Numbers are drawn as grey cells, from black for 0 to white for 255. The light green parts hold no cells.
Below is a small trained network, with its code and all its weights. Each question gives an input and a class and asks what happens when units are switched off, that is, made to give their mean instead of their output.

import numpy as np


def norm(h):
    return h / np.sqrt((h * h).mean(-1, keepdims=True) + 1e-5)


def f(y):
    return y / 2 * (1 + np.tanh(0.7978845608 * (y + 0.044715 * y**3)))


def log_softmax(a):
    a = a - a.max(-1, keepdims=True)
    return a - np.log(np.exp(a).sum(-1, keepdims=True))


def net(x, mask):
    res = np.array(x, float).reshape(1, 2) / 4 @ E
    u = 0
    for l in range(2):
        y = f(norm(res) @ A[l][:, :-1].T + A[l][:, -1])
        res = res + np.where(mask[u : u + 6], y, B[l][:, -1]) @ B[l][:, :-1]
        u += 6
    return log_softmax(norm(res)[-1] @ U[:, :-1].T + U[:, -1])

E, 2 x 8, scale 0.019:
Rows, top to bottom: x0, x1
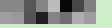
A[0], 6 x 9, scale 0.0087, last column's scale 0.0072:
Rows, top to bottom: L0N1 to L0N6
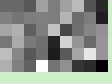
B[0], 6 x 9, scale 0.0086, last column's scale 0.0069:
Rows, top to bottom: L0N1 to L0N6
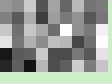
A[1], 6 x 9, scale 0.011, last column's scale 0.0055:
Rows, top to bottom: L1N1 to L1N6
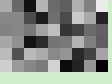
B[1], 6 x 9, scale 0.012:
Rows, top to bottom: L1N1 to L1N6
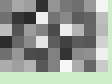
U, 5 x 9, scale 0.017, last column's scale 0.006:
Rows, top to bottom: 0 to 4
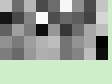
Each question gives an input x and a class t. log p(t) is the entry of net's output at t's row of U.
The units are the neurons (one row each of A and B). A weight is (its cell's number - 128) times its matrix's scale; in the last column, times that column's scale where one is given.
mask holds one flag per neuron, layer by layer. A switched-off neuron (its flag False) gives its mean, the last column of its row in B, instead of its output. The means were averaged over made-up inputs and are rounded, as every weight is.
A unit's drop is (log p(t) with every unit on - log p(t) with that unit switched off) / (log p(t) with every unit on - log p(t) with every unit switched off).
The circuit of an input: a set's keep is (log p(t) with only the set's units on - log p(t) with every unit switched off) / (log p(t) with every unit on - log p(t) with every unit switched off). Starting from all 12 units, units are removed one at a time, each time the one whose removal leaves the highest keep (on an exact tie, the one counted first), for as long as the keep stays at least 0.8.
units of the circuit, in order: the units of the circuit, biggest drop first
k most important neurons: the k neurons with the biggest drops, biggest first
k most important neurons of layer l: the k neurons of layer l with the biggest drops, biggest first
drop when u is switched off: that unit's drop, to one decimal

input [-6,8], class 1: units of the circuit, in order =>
(L0N3; L1N4)
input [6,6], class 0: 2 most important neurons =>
(L1N6; L0N6)
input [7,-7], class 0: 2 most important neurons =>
(L1N3; L0N5)
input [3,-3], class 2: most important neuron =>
(L1N1)
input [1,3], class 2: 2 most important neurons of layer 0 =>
(L0N5; L0N3)
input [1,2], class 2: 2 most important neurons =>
(L1N3; L1N6)
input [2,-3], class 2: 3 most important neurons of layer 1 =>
(L1N1; L1N2; L1N4)
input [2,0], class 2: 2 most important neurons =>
(L0N3; L1N5)
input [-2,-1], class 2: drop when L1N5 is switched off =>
0.5
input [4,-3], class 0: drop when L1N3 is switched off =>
0.9
